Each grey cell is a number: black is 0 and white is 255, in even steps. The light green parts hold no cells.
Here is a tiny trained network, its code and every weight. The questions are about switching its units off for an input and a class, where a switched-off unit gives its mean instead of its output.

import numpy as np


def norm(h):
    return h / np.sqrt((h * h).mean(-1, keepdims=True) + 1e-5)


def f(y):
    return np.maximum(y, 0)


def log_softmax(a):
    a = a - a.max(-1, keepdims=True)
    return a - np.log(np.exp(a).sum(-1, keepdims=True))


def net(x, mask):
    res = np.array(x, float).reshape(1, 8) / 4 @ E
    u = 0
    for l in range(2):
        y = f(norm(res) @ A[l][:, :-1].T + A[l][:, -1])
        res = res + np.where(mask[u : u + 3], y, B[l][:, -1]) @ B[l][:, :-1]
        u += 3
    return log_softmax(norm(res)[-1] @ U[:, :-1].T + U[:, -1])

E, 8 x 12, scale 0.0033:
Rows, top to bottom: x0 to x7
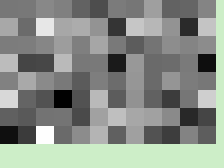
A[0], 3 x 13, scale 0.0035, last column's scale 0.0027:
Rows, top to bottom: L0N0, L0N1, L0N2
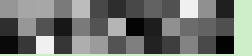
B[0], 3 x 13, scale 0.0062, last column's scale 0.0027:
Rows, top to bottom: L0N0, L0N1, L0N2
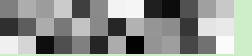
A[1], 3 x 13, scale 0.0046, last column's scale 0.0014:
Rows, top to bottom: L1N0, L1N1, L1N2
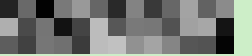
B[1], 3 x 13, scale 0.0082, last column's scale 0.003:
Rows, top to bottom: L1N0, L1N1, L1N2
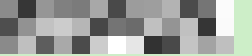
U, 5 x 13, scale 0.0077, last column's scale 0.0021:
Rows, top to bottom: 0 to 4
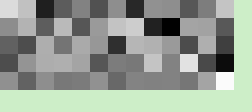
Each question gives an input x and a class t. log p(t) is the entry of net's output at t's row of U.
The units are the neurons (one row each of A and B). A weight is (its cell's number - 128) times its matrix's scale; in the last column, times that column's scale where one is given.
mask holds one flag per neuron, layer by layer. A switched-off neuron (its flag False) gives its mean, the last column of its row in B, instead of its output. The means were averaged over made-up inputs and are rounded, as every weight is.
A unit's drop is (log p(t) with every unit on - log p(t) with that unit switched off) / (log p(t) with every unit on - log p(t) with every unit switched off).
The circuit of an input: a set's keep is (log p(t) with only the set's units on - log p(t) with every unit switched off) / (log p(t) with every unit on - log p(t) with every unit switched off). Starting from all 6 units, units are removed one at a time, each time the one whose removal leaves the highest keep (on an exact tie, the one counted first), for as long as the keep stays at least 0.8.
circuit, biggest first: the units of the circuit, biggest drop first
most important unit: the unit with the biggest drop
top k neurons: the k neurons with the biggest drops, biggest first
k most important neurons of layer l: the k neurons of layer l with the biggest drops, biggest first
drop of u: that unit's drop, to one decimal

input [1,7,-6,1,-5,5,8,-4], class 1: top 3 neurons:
L1N2, L0N2, L0N1
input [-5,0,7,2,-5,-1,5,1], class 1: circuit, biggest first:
L1N2
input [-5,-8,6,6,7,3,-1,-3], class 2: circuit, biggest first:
L1N0, L0N1
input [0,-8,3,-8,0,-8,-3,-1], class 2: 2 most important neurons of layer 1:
L1N1, L1N2
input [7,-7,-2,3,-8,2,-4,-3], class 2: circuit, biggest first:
L1N0, L0N1
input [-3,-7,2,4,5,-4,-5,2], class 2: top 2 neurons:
L1N0, L0N1
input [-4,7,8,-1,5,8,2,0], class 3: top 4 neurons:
L1N1, L0N1, L1N0, L0N0
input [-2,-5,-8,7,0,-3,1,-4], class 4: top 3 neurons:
L1N0, L0N2, L1N1
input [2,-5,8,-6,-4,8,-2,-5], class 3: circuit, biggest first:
L1N1, L0N2
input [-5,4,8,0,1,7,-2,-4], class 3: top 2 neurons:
L1N1, L0N2
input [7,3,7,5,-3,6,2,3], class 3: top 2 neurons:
L1N1, L0N1
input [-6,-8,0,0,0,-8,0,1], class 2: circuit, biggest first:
L0N1, L1N0
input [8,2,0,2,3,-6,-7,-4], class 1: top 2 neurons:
L0N0, L1N1
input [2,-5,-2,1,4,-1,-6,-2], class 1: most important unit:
L0N0
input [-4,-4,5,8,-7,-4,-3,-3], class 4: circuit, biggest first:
L1N0, L1N1
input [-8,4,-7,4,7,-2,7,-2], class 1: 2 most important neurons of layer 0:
L0N2, L0N1
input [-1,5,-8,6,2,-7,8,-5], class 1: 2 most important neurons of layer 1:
L1N2, L1N1
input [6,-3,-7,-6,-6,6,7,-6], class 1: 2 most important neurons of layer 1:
L1N2, L1N0
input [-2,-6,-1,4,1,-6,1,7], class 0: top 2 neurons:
L0N2, L1N1
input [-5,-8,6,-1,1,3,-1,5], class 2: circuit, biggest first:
L0N1
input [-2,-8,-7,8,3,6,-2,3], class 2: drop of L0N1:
0.1
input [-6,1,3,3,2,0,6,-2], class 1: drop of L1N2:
0.3
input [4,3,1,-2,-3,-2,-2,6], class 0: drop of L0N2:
0.8
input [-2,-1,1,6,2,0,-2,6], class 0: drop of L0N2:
0.9
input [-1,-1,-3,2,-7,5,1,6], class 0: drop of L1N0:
0.0
